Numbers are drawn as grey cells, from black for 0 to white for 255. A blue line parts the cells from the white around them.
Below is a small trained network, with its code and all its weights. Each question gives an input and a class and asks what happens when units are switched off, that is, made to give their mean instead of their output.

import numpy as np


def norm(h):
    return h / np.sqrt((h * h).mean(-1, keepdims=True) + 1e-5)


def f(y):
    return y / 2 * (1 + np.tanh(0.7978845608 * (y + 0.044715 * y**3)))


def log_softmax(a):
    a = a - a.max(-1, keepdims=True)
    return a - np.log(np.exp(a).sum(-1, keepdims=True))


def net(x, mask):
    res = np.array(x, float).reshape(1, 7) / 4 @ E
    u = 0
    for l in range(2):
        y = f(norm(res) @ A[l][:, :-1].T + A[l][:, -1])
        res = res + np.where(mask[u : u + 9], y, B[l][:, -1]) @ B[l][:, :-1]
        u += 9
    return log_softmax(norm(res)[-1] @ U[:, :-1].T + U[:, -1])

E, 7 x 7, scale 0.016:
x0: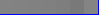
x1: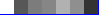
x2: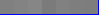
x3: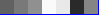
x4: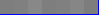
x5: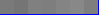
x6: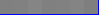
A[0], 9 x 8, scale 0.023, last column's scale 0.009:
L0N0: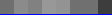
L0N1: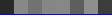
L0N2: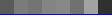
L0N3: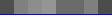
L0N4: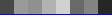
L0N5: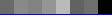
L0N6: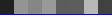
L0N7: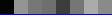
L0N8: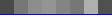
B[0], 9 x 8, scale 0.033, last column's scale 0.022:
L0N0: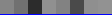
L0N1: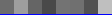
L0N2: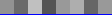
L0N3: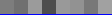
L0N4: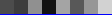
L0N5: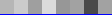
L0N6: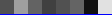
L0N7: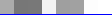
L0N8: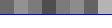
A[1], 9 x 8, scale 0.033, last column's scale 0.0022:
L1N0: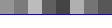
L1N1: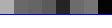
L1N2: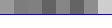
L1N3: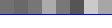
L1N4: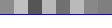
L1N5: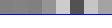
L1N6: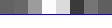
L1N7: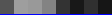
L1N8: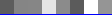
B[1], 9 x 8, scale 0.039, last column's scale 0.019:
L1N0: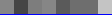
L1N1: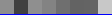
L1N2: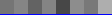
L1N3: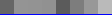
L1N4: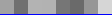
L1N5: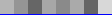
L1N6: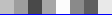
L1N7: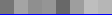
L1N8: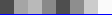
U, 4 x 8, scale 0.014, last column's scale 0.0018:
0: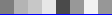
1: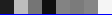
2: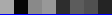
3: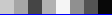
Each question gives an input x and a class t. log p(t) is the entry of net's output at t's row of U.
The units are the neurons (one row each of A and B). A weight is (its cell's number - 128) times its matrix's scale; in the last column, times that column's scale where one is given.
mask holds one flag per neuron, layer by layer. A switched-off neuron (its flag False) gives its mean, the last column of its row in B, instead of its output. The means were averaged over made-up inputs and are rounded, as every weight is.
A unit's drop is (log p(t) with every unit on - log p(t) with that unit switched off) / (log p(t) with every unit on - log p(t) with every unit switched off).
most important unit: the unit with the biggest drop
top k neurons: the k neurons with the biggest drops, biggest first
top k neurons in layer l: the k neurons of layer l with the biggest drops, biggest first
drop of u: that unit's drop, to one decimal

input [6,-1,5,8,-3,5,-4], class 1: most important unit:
L0N7
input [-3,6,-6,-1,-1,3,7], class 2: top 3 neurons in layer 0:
[L0N7, L0N5, L0N6]
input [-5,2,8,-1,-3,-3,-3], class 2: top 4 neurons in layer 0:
[L0N7, L0N6, L0N5, L0N1]
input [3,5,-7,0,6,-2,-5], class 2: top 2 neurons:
[L0N7, L0N5]
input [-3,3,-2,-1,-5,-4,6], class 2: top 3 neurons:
[L0N7, L0N6, L0N5]
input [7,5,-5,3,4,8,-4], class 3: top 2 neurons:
[L0N6, L0N7]
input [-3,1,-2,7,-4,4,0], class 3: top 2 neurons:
[L0N6, L0N5]
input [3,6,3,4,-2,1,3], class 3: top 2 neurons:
[L0N6, L0N7]
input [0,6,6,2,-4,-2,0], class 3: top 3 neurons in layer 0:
[L0N6, L0N7, L0N1]
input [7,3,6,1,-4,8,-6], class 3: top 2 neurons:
[L0N6, L0N1]
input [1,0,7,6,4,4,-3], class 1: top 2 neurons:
[L0N7, L0N4]
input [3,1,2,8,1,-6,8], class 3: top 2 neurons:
[L0N6, L0N5]
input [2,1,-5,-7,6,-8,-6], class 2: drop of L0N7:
1.3
